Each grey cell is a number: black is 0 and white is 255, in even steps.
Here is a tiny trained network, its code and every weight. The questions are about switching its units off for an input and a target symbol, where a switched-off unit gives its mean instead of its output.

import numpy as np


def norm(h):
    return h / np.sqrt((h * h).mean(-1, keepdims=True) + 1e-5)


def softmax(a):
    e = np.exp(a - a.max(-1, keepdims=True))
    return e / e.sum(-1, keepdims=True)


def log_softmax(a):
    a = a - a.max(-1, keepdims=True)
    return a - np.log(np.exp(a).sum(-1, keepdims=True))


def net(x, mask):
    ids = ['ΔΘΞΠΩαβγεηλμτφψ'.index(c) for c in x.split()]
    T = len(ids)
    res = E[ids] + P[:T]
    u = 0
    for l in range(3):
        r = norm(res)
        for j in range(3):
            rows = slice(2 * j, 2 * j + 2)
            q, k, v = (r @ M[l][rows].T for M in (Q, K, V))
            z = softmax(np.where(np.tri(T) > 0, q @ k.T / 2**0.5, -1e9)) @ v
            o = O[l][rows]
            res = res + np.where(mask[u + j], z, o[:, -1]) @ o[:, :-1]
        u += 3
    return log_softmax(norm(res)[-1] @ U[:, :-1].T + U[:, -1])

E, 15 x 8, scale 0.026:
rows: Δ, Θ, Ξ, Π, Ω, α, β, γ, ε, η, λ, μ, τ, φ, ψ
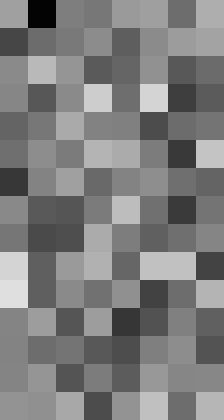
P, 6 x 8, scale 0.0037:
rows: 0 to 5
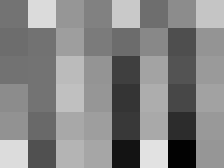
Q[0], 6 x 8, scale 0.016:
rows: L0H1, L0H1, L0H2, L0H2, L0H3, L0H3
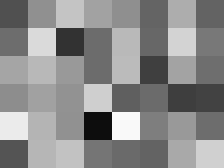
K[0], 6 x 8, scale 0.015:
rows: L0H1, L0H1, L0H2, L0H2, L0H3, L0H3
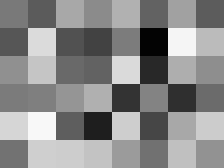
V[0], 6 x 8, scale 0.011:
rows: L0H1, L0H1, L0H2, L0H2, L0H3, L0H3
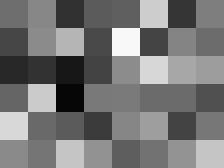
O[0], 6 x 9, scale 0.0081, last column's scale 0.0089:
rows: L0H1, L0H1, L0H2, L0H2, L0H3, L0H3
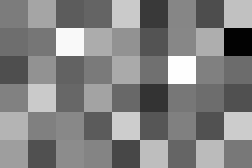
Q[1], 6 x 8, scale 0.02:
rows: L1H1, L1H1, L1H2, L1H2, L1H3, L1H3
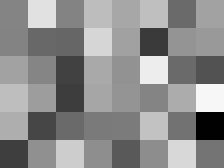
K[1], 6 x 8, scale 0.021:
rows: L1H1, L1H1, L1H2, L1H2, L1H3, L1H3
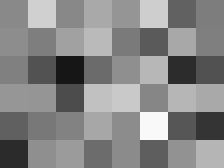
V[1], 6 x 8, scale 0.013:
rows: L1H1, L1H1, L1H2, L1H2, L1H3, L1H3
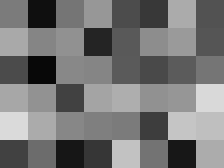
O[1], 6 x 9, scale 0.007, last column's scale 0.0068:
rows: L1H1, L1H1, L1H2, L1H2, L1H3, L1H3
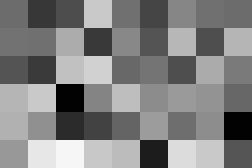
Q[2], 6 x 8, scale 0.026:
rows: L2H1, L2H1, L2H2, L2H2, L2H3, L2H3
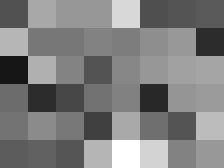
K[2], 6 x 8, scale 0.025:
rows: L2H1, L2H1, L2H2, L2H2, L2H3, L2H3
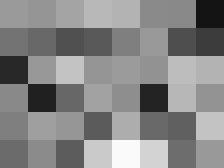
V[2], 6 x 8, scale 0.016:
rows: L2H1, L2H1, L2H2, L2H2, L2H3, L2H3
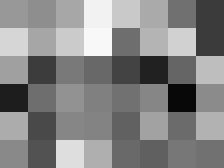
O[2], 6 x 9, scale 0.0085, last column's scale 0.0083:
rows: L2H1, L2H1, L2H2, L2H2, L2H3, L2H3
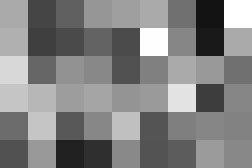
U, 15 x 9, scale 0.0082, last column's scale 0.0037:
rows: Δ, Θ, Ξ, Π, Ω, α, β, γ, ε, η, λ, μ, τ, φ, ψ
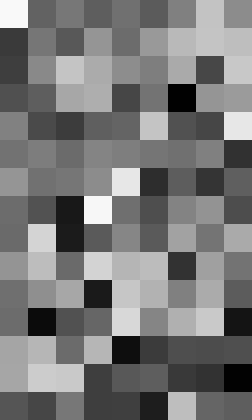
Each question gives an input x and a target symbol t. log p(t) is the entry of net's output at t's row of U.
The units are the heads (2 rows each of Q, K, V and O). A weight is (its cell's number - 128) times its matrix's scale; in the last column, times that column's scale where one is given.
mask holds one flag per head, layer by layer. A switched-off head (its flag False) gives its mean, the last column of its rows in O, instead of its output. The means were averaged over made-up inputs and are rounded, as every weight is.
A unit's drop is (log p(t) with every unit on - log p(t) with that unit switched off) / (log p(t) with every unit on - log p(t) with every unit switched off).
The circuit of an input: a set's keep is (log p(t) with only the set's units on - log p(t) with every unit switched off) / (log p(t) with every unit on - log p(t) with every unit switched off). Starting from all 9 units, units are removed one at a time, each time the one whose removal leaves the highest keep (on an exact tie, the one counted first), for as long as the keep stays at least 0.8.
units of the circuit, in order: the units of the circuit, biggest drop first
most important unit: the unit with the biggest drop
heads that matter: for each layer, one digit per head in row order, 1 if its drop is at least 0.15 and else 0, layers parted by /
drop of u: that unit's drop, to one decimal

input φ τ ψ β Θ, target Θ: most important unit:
L0H2
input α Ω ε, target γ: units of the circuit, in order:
L0H2; L1H1
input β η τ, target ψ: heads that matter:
000 / 100 / 100
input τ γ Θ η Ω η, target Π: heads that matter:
010 / 011 / 110
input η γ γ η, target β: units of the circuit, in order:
L2H1; L0H3
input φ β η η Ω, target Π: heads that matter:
010 / 000 / 100
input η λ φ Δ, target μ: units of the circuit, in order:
L2H1; L0H2
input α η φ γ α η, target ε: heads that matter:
100 / 010 / 100
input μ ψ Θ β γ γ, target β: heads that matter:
011 / 000 / 000
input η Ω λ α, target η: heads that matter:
000 / 100 / 110
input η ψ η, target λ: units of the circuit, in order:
L2H1; L1H1
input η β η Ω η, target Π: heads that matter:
010 / 010 / 100
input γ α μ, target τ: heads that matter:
010 / 000 / 000
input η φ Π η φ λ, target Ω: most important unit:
L0H1
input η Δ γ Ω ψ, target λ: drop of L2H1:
0.7
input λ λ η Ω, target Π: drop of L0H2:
0.1
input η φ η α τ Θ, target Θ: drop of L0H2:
0.1
